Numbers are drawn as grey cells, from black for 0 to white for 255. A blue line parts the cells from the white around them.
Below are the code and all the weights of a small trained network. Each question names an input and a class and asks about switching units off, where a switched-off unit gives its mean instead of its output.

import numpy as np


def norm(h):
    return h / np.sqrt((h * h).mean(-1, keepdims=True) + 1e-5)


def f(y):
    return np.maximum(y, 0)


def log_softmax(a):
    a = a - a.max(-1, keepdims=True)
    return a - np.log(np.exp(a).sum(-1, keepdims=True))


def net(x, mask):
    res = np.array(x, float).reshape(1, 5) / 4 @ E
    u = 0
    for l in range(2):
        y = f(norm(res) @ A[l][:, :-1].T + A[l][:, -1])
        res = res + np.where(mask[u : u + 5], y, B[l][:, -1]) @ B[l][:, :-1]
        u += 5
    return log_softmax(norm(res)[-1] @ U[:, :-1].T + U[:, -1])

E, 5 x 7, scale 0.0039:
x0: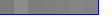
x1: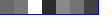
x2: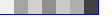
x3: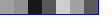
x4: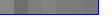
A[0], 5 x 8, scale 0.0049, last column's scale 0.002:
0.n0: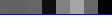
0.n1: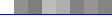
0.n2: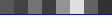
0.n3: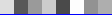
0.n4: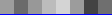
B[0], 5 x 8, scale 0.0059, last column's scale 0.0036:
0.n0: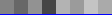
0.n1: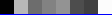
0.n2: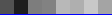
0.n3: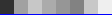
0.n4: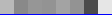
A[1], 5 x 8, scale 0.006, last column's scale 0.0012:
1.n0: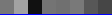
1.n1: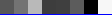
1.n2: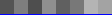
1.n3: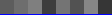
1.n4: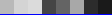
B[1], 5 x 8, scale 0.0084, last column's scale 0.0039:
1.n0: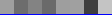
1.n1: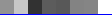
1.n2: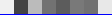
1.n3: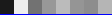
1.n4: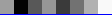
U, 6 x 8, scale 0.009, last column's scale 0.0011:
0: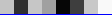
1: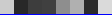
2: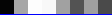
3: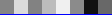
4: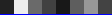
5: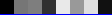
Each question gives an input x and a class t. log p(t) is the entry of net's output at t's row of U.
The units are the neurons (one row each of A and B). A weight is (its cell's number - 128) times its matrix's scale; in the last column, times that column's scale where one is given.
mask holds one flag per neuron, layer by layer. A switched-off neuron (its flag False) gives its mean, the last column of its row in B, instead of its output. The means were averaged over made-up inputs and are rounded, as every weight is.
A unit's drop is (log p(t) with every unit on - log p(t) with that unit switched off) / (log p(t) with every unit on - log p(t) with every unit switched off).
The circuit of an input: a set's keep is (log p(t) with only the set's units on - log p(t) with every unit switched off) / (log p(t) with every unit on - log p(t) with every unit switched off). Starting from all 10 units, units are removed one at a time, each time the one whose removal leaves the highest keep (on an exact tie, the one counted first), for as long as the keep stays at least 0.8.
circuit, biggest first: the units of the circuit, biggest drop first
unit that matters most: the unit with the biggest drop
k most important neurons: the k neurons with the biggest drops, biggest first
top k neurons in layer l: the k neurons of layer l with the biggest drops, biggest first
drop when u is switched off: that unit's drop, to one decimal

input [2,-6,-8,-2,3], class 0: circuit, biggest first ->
[1.n2]
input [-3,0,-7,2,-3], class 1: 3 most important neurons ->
[1.n2, 0.n3, 1.n0]
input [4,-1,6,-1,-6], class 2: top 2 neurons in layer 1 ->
[1.n4, 1.n0]
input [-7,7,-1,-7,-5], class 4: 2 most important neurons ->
[1.n1, 1.n2]
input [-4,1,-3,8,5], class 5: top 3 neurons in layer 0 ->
[0.n0, 0.n2, 0.n4]
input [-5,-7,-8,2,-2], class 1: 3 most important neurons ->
[1.n0, 0.n3, 1.n4]
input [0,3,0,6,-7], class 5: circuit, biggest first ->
[0.n2, 1.n2]
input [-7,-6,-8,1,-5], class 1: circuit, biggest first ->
[1.n0, 0.n3]
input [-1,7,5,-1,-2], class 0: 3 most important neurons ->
[1.n4, 1.n0, 0.n1]
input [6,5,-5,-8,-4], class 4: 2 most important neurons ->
[1.n1, 0.n3]
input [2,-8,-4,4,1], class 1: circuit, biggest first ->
[1.n0, 1.n2]
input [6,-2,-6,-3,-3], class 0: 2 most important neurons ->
[1.n2, 0.n1]
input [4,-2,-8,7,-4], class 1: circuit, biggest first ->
[1.n2, 1.n0]
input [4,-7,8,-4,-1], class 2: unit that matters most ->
0.n3
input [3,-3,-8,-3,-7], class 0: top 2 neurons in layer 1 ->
[1.n2, 1.n1]
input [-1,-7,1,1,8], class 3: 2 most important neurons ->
[1.n4, 0.n1]
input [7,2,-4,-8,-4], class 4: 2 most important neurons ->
[1.n4, 1.n1]
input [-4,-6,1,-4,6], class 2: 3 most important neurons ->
[0.n3, 1.n4, 0.n1]
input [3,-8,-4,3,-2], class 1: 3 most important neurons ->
[1.n0, 1.n4, 0.n3]
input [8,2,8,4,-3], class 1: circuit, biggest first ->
[1.n4]
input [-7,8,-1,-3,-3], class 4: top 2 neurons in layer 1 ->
[1.n1, 1.n3]
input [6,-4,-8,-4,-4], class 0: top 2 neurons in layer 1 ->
[1.n2, 1.n1]
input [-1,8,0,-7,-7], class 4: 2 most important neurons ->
[1.n1, 1.n2]
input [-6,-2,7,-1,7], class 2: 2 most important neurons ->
[0.n3, 0.n1]
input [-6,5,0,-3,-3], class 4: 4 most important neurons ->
[1.n1, 0.n4, 1.n2, 1.n3]
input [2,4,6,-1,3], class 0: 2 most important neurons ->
[1.n4, 1.n0]
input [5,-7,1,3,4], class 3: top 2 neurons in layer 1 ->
[1.n4, 1.n1]
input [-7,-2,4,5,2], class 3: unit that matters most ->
0.n1
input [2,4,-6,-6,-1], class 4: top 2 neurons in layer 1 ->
[1.n1, 1.n3]
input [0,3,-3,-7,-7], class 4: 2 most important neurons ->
[1.n1, 0.n3]
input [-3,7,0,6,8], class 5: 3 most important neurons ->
[0.n2, 0.n0, 1.n2]
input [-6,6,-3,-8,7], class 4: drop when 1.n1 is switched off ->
0.4
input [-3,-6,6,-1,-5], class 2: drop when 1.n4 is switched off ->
-0.1
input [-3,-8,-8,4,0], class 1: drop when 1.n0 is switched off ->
0.4
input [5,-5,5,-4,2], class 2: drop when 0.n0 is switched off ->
0.0
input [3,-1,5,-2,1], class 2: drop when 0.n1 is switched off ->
0.1
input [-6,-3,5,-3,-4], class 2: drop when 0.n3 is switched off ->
0.5
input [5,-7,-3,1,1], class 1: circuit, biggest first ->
[1.n0]
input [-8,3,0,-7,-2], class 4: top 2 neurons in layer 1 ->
[1.n1, 1.n2]
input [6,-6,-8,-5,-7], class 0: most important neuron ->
[1.n2]
